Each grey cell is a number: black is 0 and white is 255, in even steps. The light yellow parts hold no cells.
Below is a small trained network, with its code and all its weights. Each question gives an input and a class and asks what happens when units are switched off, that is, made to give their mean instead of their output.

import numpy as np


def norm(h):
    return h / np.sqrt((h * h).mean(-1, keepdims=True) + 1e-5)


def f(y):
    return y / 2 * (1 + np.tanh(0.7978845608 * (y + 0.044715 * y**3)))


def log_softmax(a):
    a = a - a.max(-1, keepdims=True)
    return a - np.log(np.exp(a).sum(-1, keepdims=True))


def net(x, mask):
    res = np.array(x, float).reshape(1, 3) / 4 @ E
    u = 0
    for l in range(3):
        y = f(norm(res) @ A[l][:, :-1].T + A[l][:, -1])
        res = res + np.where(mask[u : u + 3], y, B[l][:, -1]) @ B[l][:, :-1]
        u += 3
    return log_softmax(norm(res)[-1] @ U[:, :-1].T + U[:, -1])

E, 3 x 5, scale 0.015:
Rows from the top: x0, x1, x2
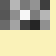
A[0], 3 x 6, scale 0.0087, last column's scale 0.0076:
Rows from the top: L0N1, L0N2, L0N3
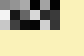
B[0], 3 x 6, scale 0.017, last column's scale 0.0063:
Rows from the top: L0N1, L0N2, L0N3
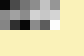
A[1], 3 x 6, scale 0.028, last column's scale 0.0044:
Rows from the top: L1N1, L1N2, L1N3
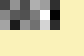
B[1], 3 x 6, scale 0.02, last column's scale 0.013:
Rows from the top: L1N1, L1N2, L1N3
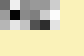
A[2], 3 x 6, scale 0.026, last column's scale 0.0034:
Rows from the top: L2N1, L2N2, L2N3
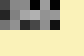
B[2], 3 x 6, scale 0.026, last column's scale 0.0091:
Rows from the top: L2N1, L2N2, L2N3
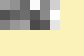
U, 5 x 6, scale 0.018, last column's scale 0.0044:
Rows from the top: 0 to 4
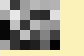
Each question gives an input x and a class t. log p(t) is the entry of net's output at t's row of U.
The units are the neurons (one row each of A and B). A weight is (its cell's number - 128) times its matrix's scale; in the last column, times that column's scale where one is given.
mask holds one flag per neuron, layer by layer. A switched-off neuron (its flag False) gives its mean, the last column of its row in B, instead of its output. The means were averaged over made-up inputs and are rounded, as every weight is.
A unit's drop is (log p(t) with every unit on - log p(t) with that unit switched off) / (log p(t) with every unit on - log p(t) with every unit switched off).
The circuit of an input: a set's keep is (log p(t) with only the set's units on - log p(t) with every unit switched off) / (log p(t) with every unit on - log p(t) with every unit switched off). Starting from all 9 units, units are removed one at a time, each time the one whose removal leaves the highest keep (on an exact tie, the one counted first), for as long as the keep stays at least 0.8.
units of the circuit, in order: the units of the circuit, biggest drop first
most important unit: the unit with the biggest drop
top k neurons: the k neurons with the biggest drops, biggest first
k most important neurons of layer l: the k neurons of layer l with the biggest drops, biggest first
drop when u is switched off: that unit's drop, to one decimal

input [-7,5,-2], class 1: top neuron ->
L1N3
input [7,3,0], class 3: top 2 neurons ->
L1N3, L0N3
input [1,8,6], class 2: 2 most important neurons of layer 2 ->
L2N1, L2N2
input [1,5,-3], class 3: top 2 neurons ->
L0N3, L1N3
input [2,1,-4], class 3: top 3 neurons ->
L1N3, L0N3, L2N2
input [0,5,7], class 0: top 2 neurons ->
L1N2, L2N1
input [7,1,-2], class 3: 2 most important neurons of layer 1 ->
L1N3, L1N1
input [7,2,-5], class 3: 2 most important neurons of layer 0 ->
L0N3, L0N2
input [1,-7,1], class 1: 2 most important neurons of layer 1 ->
L1N2, L1N1
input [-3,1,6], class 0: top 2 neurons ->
L1N2, L0N1
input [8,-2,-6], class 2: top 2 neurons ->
L1N3, L1N2
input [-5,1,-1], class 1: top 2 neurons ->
L1N3, L0N2
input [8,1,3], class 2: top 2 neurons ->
L1N3, L0N3
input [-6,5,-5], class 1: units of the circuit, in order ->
L1N3
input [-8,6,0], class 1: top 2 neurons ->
L1N3, L0N2
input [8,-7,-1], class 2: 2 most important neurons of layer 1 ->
L1N3, L1N1
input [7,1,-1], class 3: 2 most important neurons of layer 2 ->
L2N1, L2N2
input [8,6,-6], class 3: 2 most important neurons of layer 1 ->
L1N3, L1N1
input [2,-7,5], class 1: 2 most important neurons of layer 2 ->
L2N3, L2N2
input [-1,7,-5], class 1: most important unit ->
L1N2
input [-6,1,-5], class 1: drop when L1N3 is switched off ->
1.0
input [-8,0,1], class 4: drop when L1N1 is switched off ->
0.1
